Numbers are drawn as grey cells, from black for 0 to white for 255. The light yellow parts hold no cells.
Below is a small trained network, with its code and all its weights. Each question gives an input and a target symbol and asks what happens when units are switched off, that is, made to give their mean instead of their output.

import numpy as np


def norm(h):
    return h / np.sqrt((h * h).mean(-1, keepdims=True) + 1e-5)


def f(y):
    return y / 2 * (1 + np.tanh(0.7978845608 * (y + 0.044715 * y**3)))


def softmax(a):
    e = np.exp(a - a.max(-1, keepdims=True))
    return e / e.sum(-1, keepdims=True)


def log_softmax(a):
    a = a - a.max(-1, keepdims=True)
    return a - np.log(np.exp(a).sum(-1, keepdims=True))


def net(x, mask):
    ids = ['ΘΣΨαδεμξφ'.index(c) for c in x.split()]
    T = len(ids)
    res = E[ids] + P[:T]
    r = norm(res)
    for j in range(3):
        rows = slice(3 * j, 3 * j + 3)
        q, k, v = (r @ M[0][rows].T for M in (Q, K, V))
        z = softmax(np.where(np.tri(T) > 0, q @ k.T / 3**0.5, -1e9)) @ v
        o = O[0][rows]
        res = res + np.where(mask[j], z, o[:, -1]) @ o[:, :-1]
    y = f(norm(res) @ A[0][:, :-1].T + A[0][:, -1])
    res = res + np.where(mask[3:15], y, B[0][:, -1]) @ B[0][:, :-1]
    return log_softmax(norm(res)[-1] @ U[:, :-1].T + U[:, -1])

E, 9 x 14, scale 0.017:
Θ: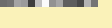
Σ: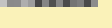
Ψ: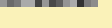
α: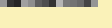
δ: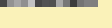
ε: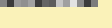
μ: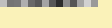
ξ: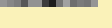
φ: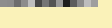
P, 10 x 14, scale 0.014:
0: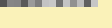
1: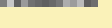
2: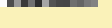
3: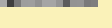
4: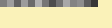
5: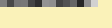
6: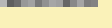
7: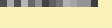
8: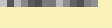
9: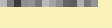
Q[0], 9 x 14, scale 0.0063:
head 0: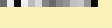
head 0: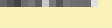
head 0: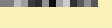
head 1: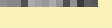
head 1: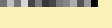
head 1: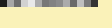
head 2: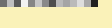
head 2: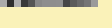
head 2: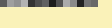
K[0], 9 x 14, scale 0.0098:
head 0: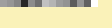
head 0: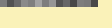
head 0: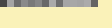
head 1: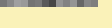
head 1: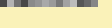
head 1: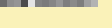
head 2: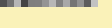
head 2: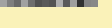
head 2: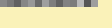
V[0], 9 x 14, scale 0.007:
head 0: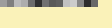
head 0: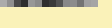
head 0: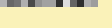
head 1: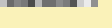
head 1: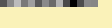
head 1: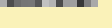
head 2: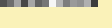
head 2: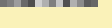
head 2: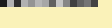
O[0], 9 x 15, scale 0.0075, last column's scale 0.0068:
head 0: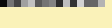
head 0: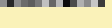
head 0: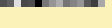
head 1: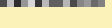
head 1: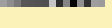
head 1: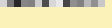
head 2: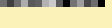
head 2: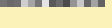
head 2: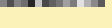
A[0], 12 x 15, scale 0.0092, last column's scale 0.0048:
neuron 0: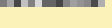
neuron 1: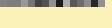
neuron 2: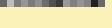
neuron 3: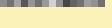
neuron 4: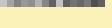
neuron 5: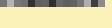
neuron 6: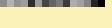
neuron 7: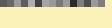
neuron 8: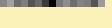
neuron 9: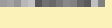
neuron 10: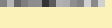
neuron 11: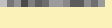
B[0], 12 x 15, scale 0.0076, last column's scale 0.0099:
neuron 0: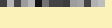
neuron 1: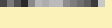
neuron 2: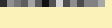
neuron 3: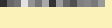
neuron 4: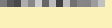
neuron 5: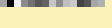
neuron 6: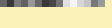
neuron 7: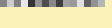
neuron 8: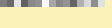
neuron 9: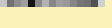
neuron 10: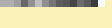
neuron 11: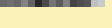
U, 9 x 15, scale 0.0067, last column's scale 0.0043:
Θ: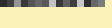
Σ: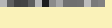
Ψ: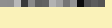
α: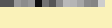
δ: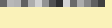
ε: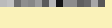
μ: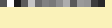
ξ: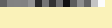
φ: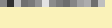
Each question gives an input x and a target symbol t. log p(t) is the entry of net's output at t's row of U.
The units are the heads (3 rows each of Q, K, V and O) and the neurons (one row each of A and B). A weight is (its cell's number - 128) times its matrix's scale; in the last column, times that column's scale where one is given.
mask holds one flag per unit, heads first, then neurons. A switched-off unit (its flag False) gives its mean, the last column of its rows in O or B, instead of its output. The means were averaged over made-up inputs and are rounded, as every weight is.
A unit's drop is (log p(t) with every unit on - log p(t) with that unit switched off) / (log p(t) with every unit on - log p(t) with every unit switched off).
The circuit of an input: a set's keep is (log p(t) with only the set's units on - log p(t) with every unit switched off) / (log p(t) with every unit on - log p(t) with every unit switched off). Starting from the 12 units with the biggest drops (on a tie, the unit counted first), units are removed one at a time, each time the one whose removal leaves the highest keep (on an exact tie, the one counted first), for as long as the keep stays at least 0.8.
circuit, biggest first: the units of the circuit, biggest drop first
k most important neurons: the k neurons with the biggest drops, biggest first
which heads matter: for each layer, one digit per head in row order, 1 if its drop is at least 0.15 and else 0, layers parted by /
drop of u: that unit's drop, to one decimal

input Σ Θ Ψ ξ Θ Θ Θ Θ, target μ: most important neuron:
(neuron 0)
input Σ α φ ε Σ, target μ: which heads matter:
101
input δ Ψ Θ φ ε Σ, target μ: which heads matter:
100
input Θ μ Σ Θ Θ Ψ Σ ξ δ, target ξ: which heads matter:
100
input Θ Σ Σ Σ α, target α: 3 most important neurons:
(neuron 6; neuron 0; neuron 8)
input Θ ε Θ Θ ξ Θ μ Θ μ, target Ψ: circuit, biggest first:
(head 0; neuron 1)
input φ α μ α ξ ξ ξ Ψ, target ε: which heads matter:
100
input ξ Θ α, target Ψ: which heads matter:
100
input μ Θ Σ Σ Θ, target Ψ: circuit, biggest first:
(head 2; head 0)
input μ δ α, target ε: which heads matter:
101
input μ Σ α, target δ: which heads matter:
101
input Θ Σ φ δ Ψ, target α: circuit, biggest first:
(head 2; head 0; neuron 6)
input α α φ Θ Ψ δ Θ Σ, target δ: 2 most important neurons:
(neuron 10; neuron 8)
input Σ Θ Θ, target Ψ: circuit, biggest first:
(head 0)
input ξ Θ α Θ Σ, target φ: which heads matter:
100
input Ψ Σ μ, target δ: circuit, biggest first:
(head 0; head 2)
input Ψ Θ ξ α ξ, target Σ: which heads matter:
011
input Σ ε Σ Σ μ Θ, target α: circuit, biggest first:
(head 0; head 1; neuron 10)
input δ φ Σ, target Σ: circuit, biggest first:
(head 0; head 2)
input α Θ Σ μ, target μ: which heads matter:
010
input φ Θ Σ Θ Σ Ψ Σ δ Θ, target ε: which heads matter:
100
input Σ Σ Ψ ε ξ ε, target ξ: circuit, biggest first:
(head 0)
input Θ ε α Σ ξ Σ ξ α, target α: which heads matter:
101
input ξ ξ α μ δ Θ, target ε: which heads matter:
101
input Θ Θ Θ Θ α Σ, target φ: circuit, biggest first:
(head 2; neuron 8)
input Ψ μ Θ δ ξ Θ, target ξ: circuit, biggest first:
(head 0; neuron 8)
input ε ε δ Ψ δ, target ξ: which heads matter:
111
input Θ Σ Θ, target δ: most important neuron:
(neuron 7)
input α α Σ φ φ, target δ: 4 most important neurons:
(neuron 10; neuron 8; neuron 0; neuron 4)
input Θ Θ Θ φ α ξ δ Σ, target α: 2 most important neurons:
(neuron 6; neuron 0)
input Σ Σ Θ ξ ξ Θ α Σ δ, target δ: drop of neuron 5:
0.0
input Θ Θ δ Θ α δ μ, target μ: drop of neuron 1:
0.2
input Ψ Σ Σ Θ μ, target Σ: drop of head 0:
-0.1
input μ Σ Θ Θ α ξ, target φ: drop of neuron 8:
0.4
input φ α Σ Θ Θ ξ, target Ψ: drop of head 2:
-0.1
